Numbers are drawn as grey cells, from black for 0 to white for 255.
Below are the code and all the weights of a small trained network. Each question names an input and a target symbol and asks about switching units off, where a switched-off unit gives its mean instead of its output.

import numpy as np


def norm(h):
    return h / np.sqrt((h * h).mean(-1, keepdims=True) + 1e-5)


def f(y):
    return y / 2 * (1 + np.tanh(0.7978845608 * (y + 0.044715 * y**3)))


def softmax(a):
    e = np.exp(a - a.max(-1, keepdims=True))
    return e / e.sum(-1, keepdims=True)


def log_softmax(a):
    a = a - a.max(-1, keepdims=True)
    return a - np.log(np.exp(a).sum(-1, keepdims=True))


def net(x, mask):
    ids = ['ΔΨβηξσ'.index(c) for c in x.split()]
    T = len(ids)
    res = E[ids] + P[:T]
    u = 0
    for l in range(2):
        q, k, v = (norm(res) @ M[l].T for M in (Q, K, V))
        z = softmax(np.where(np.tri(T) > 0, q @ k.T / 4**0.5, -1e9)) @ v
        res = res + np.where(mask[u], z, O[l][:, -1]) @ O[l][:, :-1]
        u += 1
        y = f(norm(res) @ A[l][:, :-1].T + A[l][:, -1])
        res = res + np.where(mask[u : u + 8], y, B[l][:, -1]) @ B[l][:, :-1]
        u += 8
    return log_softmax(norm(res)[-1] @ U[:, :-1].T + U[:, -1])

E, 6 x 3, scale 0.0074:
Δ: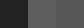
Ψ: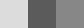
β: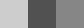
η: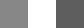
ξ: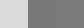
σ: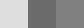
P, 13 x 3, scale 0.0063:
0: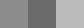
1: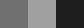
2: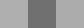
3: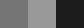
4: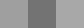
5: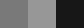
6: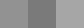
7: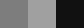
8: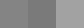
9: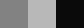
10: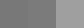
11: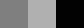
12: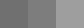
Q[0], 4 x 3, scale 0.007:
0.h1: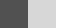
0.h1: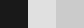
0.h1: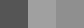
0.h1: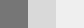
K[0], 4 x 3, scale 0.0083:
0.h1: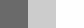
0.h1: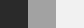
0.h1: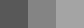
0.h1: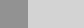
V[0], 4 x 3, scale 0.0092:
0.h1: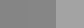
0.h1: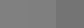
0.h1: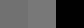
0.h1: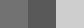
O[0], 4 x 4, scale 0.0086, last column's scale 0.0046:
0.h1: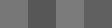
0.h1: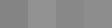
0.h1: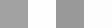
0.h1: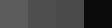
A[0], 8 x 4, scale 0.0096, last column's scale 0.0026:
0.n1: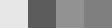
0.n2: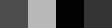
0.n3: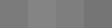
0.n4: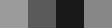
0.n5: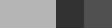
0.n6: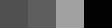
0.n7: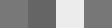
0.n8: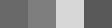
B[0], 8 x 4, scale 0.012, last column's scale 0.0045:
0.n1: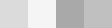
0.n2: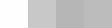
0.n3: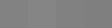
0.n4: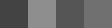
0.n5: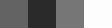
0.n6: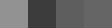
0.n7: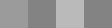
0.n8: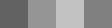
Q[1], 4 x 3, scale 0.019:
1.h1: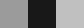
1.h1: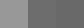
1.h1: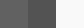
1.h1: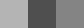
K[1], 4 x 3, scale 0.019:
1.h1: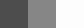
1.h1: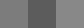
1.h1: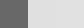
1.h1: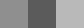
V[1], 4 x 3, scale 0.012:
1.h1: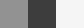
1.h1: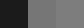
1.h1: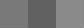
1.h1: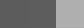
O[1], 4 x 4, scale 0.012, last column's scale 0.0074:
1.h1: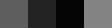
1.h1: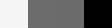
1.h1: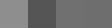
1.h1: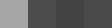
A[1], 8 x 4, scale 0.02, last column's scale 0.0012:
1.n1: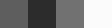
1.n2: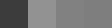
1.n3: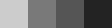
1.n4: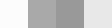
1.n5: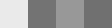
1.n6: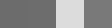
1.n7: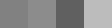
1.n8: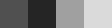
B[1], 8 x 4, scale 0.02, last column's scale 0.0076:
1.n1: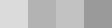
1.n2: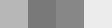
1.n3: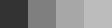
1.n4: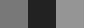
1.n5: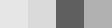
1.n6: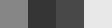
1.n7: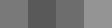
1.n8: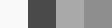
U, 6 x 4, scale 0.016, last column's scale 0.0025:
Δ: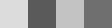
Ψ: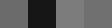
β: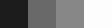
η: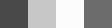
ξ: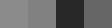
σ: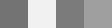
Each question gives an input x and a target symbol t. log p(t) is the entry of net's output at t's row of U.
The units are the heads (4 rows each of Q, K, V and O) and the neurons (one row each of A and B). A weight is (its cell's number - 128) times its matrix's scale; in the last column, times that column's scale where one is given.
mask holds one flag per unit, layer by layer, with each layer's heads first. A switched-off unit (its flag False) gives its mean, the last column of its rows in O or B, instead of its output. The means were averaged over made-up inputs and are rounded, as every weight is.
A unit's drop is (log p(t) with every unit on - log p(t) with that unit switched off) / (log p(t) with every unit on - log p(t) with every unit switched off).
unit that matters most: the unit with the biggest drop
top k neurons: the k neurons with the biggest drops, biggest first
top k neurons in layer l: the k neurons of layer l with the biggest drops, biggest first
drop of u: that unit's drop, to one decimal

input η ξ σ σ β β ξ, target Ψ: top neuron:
1.n6
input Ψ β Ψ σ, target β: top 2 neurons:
0.n4; 0.n2
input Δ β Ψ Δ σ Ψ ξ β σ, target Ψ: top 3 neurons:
1.n6; 1.n5; 0.n2
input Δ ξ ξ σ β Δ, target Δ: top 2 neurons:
1.n5; 1.n4
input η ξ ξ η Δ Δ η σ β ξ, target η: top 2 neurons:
0.n2; 1.n5
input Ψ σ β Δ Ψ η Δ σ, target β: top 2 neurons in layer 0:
0.n2; 0.n4
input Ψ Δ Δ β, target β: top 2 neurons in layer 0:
0.n4; 0.n2
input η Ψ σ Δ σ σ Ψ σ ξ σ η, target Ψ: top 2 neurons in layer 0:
0.n1; 0.n4
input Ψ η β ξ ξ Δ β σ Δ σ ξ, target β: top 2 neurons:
1.n5; 0.n2
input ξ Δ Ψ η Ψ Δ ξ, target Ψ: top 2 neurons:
0.n2; 0.n1
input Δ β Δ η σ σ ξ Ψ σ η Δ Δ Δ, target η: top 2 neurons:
0.n5; 1.n4
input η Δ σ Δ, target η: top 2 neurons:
0.n2; 1.n5
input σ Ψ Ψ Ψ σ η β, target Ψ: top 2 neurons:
1.n6; 1.n5
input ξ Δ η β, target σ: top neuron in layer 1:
1.n4
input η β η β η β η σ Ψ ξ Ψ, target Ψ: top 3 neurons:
1.n6; 1.n5; 1.n1
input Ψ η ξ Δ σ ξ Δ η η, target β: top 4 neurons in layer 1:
1.n5; 1.n1; 1.n6; 1.n8
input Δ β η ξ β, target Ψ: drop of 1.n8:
0.2
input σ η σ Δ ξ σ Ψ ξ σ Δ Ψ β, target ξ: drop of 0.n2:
1.2
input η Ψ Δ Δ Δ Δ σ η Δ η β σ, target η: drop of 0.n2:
0.4
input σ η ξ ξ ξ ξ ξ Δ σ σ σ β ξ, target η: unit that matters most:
0.n1
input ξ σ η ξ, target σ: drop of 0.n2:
0.0
